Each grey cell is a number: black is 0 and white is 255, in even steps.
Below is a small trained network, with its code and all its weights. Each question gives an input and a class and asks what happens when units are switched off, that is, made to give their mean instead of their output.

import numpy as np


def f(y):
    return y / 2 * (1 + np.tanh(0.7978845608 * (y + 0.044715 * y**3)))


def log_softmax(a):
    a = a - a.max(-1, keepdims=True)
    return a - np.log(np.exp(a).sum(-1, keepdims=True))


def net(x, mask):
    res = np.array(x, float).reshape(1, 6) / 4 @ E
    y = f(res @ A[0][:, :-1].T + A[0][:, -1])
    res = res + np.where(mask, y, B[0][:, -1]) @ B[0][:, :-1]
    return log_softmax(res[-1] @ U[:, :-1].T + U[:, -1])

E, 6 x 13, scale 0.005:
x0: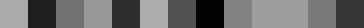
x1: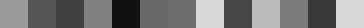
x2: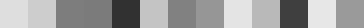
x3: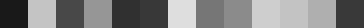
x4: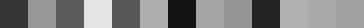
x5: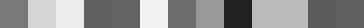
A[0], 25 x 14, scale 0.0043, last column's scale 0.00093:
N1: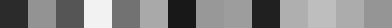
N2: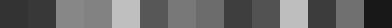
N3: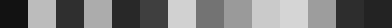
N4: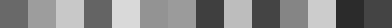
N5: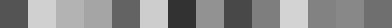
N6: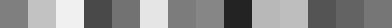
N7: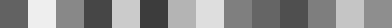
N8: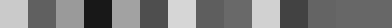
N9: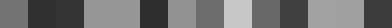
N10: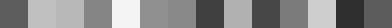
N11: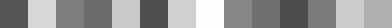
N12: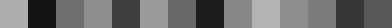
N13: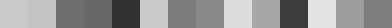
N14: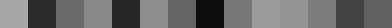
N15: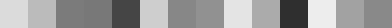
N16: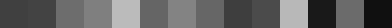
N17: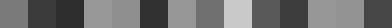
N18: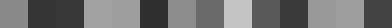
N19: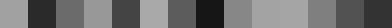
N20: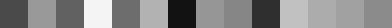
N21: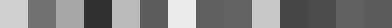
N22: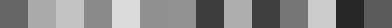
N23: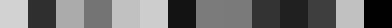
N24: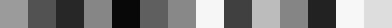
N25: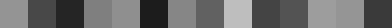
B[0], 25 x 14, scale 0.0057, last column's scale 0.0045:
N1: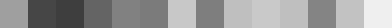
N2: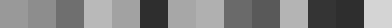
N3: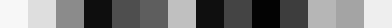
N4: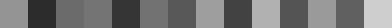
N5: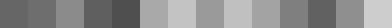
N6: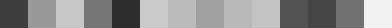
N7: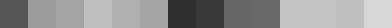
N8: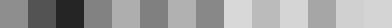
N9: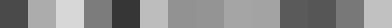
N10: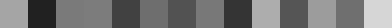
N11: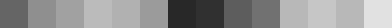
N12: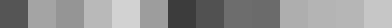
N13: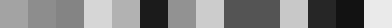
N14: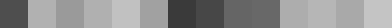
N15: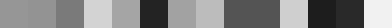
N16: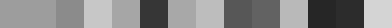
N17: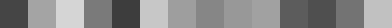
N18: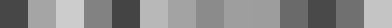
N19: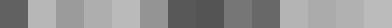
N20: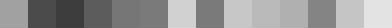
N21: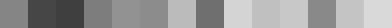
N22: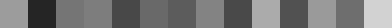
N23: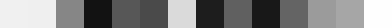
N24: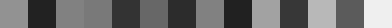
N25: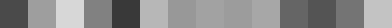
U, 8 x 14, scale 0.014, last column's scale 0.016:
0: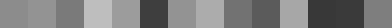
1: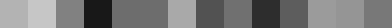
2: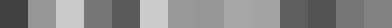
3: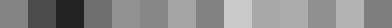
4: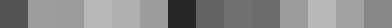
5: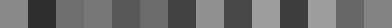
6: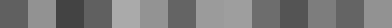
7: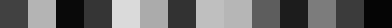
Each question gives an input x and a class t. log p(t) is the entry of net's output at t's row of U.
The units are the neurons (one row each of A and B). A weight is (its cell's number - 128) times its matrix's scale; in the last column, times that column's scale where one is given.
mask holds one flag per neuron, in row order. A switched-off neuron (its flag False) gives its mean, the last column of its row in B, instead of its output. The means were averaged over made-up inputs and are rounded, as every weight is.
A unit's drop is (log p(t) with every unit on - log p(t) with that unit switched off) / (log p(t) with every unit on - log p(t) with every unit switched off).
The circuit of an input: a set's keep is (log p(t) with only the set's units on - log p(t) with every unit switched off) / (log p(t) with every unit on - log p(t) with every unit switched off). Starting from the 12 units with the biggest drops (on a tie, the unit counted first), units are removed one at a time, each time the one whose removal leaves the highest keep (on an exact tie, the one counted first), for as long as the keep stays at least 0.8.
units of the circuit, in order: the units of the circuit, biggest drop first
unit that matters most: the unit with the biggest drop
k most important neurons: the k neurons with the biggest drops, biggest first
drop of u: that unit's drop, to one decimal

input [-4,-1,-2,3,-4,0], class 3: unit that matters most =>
N23
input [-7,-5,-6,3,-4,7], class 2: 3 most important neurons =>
N6, N13, N15
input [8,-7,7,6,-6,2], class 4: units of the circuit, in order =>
N12, N14
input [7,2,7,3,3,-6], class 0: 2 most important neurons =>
N13, N15
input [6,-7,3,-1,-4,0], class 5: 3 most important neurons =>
N4, N22, N10
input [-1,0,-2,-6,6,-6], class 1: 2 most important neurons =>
N23, N6
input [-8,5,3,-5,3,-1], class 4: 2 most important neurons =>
N11, N7
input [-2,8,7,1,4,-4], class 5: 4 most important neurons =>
N24, N16, N2, N23
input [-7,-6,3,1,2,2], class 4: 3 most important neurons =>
N7, N11, N24
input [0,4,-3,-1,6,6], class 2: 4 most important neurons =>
N6, N8, N21, N5
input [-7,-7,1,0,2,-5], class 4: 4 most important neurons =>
N7, N11, N24, N6
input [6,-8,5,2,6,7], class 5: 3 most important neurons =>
N10, N22, N4
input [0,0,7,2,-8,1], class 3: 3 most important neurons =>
N8, N21, N16
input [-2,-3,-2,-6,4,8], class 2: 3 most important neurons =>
N6, N3, N5
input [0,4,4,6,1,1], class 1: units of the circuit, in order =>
N3
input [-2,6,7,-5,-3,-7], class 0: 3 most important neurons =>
N15, N13, N6
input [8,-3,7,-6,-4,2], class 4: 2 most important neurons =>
N12, N14
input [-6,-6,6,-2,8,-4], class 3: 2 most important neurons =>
N1, N20
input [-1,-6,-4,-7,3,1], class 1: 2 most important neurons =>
N23, N24
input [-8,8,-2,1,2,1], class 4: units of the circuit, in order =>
N11
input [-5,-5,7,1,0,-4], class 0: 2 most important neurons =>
N15, N13
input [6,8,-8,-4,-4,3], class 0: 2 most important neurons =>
N16, N2
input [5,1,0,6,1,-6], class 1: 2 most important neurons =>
N3, N6
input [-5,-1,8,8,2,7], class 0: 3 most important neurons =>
N13, N15, N23
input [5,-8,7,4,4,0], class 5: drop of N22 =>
0.6
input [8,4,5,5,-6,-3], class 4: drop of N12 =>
0.3
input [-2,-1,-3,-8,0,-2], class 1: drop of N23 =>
0.6
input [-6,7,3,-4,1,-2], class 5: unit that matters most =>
N24
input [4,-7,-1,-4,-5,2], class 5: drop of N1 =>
0.1
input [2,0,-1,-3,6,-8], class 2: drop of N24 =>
0.0
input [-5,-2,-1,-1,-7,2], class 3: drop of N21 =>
0.1
